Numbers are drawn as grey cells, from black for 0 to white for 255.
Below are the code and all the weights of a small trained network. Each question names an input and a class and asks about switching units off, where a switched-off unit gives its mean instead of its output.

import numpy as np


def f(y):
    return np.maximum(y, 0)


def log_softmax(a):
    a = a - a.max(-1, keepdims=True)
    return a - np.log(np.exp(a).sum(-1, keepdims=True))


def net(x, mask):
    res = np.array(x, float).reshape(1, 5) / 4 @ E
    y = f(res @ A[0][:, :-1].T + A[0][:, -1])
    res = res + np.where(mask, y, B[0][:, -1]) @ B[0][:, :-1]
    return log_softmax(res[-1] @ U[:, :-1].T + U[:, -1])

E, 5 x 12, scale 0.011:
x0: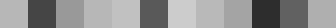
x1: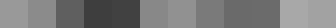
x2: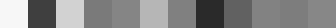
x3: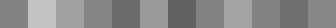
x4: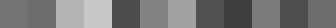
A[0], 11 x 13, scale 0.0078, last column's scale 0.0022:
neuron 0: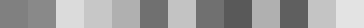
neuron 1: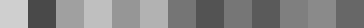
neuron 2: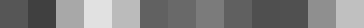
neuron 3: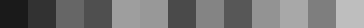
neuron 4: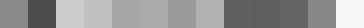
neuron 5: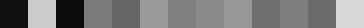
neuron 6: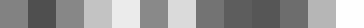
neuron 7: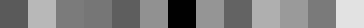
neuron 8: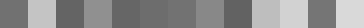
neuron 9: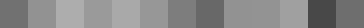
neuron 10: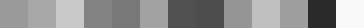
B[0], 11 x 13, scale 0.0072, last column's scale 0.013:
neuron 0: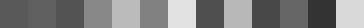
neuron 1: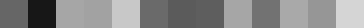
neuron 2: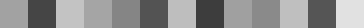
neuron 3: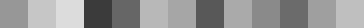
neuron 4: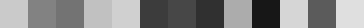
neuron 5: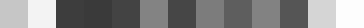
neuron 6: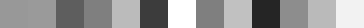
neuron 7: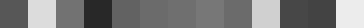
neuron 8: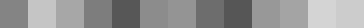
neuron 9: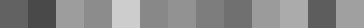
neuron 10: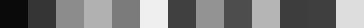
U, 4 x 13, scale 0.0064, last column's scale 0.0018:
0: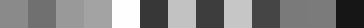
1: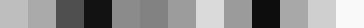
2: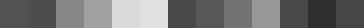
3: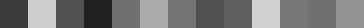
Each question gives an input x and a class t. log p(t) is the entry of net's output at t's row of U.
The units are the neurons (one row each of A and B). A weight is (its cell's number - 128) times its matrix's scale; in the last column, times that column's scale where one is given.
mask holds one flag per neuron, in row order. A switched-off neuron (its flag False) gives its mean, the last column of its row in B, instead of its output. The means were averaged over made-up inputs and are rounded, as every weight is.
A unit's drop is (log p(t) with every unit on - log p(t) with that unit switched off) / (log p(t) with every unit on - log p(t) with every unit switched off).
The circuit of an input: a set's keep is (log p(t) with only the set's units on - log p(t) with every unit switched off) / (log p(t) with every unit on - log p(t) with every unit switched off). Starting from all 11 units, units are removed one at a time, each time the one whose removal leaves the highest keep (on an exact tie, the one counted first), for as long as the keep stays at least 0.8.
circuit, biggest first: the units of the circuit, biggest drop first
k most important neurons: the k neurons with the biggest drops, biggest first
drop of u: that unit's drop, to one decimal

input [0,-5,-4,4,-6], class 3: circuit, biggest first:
neuron 6; neuron 4
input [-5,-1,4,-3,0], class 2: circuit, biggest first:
neuron 10
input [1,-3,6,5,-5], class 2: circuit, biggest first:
neuron 10; neuron 6
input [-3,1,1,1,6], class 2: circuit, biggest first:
neuron 5; neuron 6
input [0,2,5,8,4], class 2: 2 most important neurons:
neuron 10; neuron 6
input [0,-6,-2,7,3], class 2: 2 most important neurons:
neuron 6; neuron 10
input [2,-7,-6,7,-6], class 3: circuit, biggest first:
neuron 6; neuron 4
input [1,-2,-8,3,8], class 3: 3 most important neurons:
neuron 5; neuron 6; neuron 1
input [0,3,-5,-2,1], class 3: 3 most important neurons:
neuron 6; neuron 4; neuron 1
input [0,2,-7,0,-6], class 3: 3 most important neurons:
neuron 6; neuron 4; neuron 7
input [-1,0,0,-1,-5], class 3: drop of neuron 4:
0.3
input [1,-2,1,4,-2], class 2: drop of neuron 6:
0.7
